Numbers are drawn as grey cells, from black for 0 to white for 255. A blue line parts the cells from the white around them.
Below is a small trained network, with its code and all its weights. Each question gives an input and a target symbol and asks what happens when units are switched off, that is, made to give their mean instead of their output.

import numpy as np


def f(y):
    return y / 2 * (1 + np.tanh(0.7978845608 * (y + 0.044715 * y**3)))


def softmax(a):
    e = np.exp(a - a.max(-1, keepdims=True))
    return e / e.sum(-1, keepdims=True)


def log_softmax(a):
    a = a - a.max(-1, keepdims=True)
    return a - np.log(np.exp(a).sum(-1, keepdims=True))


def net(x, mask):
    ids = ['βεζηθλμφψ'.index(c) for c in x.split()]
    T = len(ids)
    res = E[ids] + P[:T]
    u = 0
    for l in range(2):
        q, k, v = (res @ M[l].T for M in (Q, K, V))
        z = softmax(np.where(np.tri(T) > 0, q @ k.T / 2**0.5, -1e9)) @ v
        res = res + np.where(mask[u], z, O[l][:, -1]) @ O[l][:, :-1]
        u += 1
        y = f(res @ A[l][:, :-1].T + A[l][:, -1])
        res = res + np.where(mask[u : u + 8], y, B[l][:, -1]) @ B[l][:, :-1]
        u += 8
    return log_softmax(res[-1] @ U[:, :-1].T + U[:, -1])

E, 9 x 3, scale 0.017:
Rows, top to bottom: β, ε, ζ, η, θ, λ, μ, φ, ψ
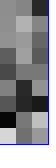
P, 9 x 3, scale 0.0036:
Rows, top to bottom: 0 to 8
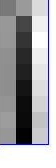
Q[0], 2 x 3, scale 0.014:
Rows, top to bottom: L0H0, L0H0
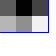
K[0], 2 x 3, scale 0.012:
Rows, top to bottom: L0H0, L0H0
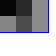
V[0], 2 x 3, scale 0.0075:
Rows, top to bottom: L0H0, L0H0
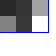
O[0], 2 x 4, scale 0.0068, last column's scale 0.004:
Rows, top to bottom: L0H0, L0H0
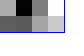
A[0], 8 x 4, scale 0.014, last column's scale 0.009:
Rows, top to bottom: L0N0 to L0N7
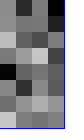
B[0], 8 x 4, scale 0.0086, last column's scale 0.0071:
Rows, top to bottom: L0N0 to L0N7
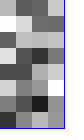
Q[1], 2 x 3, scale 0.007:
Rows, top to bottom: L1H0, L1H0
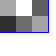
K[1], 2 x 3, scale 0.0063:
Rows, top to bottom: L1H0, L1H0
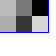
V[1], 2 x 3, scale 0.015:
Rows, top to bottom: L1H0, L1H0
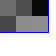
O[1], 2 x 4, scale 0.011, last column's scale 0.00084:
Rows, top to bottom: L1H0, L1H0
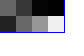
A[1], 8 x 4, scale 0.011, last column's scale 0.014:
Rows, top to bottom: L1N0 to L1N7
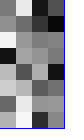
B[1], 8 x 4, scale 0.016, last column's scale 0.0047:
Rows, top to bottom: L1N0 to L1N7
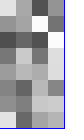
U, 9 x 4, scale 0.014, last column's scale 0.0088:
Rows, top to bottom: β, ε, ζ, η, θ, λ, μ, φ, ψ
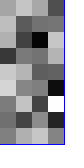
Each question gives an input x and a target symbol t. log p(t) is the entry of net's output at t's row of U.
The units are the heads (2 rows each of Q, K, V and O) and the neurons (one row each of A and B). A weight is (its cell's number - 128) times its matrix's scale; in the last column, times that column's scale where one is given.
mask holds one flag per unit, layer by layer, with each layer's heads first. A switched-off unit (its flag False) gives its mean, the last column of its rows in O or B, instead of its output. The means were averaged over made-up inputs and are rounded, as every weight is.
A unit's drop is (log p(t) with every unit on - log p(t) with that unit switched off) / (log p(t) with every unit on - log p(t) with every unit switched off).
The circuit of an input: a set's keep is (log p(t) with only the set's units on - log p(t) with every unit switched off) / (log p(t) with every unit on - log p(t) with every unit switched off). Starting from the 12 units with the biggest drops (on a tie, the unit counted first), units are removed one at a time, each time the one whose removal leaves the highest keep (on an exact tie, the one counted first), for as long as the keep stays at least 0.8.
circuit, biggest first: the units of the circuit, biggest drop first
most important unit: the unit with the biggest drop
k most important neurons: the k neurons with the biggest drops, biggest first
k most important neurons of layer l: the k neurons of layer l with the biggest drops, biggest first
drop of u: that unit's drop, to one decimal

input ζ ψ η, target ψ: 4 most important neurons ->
L0N0; L1N6; L1N2; L1N0
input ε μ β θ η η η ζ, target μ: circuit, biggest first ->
L0N5; L0H0; L0N4
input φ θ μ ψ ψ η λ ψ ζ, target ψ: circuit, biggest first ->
L1H0; L0N0
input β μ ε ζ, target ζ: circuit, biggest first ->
L1H0; L0N4
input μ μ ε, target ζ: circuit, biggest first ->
L1H0
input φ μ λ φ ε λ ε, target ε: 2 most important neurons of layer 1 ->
L1N7; L1N5
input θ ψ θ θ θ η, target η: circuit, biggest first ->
L0N5; L1N7
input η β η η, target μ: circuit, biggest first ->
L0N5; L0H0; L1N3; L1H0
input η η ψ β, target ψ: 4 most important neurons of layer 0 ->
L0N0; L0N6; L0N7; L0N3
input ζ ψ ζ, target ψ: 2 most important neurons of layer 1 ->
L1N6; L1N0
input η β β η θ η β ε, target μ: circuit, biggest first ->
L0N5; L1H0; L0H0
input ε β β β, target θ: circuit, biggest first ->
L0N4; L0H0; L1N7
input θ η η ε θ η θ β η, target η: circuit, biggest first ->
L0N5; L1H0
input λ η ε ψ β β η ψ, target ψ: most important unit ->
L0N7
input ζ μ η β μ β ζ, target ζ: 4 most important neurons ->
L0N4; L1N4; L1N3; L0N5
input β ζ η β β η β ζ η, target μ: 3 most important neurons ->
L0N5; L0N0; L1N3
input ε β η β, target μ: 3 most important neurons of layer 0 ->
L0N5; L0N0; L0N7
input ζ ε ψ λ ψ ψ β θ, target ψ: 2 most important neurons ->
L0N7; L0N0
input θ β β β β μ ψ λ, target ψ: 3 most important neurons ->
L1N4; L0N7; L0N2
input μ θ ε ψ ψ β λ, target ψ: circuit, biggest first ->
L1H0
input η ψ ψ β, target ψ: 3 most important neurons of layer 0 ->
L0N0; L0N7; L0N6
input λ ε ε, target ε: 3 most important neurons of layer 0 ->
L0N2; L0N6; L0N4
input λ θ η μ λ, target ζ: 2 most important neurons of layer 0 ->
L0N2; L0N0
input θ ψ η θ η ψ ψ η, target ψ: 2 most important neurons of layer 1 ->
L1N6; L1N2
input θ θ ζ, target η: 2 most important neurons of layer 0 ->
L0N2; L0N5
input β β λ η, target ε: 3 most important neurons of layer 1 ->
L1N7; L1N3; L1N4
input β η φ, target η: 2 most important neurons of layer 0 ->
L0N6; L0N4
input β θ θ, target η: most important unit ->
L0N0
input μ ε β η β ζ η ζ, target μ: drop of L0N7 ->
0.1
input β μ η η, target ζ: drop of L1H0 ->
1.5
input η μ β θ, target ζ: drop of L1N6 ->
0.2
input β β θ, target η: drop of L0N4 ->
0.1
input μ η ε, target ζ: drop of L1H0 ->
0.6
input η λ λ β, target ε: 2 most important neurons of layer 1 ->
L1N7; L1N5
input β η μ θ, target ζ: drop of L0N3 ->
-0.1
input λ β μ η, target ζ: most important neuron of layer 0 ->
L0N7
